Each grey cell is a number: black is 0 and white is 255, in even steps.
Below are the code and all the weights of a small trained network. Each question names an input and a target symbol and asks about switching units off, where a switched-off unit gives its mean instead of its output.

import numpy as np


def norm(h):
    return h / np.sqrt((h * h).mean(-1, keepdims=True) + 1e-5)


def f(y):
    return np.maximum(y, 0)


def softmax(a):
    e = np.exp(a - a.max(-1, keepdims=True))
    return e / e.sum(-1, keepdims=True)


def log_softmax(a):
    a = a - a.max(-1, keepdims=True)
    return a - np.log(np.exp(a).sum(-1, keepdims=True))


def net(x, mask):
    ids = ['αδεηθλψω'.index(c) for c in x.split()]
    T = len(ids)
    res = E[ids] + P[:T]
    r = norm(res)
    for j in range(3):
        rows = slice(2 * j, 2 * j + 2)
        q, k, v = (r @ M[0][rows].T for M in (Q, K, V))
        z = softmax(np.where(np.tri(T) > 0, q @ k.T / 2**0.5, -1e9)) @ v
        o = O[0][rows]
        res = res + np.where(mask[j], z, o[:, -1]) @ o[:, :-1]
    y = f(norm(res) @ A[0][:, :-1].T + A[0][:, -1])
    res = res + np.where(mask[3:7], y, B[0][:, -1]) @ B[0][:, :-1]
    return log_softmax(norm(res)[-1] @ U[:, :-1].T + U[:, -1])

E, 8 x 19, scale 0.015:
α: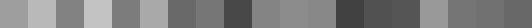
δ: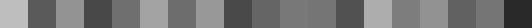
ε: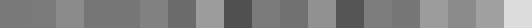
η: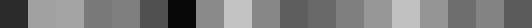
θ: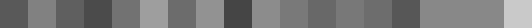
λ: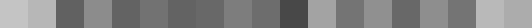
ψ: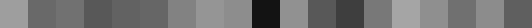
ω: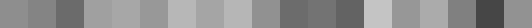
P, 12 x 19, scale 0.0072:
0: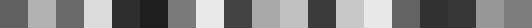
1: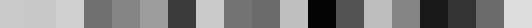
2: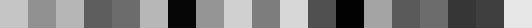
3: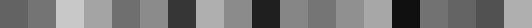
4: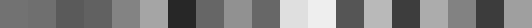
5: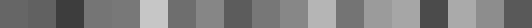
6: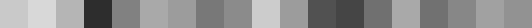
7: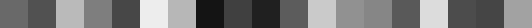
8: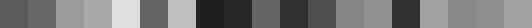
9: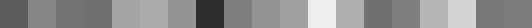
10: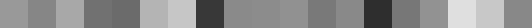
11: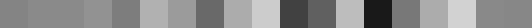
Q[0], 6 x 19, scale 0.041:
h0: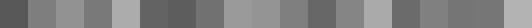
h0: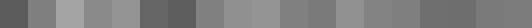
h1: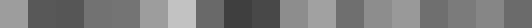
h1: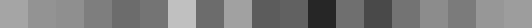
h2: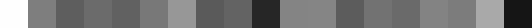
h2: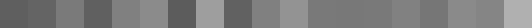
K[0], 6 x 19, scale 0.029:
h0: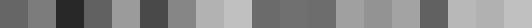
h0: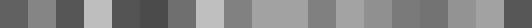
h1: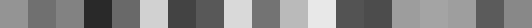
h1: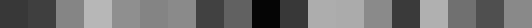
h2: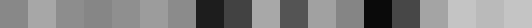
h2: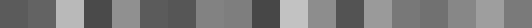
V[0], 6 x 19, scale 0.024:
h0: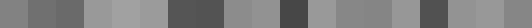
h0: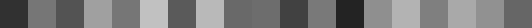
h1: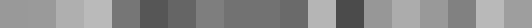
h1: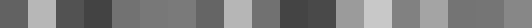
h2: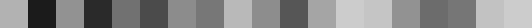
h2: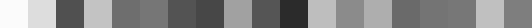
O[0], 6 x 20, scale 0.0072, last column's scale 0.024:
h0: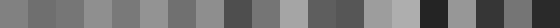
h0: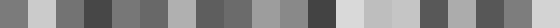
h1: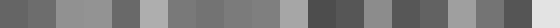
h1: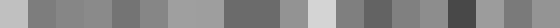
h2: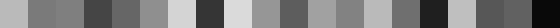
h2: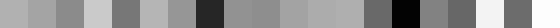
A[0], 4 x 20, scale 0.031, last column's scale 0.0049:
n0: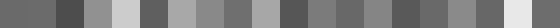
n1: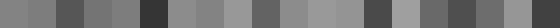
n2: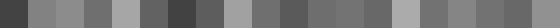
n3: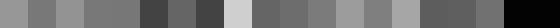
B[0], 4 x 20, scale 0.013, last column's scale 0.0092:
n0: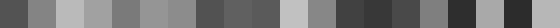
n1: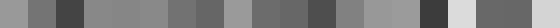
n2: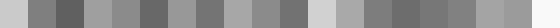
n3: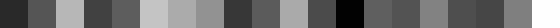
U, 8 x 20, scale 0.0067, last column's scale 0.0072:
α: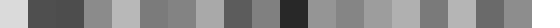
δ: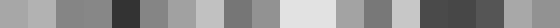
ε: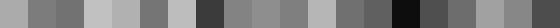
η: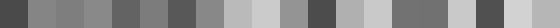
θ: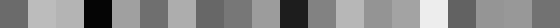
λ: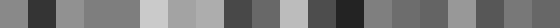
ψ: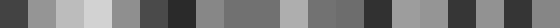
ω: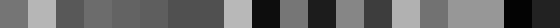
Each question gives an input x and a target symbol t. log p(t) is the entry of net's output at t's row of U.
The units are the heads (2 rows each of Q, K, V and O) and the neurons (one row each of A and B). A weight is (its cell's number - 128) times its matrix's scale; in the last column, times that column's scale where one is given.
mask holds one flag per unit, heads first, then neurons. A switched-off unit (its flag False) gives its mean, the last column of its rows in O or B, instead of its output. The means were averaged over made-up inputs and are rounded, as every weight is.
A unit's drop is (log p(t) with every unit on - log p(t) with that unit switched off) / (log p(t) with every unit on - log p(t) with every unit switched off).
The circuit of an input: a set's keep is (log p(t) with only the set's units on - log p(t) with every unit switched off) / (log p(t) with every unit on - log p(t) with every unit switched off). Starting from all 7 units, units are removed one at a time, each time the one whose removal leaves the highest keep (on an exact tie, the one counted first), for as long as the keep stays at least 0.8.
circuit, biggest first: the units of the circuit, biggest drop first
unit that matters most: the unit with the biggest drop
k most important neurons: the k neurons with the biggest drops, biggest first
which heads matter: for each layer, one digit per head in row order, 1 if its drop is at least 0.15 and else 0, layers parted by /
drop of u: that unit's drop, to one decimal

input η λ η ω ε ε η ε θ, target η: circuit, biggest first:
(h0)
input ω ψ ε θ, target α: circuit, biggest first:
(h1 h2 n1)
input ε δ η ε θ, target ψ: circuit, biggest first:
(n0 h1 h2)
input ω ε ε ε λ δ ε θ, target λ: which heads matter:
011
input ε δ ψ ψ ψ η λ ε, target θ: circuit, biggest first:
(h2 n3)
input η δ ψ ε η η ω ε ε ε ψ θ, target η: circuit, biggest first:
(h1 h2 n3)
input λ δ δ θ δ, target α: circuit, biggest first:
(h2 n2)
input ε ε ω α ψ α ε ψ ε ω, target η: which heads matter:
011
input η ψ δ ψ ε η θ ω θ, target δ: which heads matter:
110
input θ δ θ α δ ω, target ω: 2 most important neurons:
(n1 n0)
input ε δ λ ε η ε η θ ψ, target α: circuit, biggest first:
(n2 h2)
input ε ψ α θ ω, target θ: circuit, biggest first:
(h2 h0)
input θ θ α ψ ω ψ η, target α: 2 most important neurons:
(n1 n2)
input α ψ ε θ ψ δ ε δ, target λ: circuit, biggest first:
(h2 n3)
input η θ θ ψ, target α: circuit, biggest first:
(h2 n2)
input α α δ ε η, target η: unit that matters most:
h1
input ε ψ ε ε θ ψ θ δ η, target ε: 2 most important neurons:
(n2 n3)
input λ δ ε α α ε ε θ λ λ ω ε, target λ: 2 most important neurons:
(n2 n0)
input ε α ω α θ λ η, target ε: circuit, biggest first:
(n2 h2)
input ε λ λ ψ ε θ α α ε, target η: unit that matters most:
h0
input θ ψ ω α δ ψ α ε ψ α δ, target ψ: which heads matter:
001
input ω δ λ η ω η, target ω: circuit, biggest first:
(h1 n1 h2)
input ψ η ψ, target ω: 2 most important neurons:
(n1 n3)
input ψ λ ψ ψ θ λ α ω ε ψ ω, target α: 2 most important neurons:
(n1 n3)
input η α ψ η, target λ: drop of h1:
0.1
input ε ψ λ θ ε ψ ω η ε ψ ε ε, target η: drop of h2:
0.3
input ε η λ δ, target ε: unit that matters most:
h2
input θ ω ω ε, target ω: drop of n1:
1.0
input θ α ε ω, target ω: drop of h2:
1.1
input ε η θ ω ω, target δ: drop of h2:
0.3
